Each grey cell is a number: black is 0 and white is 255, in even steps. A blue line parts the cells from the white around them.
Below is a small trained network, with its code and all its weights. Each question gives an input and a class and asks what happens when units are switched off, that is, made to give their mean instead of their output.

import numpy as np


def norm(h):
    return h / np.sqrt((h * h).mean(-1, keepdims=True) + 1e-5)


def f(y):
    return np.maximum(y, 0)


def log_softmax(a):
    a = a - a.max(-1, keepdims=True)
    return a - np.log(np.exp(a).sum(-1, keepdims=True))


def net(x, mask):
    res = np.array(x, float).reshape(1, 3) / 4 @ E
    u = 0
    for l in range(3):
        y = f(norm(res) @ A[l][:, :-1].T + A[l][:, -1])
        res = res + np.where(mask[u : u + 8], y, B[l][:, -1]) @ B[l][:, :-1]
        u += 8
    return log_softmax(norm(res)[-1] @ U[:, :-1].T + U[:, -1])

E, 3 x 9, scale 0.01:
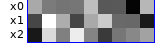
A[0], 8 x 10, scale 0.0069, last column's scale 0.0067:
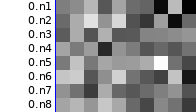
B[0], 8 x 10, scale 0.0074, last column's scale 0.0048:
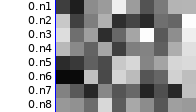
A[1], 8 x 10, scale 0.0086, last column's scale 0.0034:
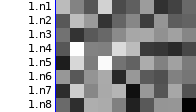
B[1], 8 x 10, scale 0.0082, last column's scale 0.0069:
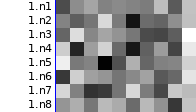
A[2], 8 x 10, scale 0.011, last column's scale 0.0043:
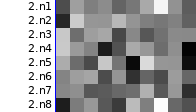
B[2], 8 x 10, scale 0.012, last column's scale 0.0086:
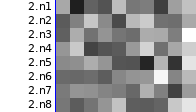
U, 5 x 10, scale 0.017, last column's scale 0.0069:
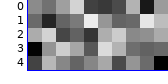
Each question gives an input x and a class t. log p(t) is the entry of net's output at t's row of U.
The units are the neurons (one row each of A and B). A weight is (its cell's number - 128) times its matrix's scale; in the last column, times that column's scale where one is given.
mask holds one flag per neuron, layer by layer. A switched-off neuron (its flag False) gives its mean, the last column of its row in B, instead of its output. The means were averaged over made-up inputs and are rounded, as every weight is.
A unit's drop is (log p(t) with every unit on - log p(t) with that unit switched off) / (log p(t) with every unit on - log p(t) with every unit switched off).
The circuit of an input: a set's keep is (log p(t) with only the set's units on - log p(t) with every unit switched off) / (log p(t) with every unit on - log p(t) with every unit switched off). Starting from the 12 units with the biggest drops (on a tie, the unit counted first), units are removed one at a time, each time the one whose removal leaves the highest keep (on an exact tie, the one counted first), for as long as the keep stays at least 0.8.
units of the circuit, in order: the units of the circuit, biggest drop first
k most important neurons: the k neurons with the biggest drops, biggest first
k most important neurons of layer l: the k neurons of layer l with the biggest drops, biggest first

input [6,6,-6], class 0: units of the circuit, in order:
1.n4
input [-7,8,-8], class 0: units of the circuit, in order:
1.n2, 1.n4
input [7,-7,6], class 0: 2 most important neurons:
1.n8, 2.n5
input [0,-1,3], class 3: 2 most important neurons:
0.n3, 0.n7
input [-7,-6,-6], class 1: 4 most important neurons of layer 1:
1.n4, 1.n2, 1.n5, 1.n7
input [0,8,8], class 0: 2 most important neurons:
1.n4, 0.n2
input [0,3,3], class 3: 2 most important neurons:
0.n2, 1.n6
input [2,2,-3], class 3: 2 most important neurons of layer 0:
0.n4, 0.n3
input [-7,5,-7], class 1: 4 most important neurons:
2.n8, 1.n5, 0.n3, 1.n7
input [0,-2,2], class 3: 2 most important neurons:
2.n2, 1.n4
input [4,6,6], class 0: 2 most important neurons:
1.n4, 0.n2
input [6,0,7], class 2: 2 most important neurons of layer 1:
1.n7, 1.n5
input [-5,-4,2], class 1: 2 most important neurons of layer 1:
1.n4, 1.n2
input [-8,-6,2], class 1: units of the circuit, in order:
2.n1
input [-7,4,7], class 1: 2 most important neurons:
0.n5, 2.n8
